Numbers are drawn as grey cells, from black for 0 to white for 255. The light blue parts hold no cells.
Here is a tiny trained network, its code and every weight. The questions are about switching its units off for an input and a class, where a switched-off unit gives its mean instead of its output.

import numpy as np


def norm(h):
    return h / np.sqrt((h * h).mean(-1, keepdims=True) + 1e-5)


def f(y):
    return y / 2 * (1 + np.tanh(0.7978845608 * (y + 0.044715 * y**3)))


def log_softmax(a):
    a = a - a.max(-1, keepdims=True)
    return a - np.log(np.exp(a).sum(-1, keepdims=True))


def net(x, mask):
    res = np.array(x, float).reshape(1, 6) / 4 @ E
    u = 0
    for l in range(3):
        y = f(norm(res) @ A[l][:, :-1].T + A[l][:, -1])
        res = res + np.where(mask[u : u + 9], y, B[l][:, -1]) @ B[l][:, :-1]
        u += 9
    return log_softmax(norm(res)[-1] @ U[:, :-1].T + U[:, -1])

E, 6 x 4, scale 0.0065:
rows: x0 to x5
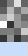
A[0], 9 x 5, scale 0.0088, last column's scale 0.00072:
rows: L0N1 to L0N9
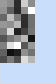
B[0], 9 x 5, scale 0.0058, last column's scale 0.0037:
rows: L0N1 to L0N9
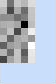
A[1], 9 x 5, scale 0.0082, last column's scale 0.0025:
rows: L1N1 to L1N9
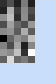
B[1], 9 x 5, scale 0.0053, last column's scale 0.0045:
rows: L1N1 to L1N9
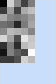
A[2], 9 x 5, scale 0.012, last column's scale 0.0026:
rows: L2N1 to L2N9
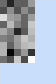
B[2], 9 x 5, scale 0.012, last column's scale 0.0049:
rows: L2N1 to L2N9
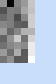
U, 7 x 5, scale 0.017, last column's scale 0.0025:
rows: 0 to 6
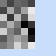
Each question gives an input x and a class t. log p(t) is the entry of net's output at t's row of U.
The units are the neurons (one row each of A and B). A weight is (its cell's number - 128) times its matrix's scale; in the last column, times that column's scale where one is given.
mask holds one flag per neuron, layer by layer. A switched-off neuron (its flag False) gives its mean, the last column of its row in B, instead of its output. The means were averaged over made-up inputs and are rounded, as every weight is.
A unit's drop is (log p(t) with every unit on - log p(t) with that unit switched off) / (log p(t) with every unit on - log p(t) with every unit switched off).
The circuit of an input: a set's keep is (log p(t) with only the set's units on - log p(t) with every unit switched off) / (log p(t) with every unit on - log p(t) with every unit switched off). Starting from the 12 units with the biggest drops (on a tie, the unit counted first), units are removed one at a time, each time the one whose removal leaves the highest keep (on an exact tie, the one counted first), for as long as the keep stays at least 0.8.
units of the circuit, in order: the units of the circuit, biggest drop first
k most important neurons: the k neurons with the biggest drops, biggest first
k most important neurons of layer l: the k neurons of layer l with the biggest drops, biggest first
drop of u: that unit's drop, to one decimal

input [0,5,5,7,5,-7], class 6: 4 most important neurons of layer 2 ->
[L2N1, L2N7, L2N6, L2N4]
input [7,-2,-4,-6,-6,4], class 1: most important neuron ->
[L1N6]
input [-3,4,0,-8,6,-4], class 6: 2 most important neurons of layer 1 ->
[L1N8, L1N7]
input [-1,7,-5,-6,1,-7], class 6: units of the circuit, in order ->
[L0N6, L2N6]
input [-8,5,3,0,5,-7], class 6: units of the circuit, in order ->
[L2N6, L2N7, L0N1]
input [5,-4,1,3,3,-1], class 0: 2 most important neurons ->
[L2N1, L1N7]
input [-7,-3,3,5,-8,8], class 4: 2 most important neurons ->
[L0N5, L2N5]
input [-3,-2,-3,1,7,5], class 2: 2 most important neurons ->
[L0N2, L0N8]
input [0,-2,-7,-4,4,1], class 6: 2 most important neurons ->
[L0N9, L1N6]
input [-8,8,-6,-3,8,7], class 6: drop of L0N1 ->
0.5
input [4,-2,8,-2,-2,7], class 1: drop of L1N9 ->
0.2
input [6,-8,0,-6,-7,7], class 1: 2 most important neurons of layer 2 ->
[L2N2, L2N8]
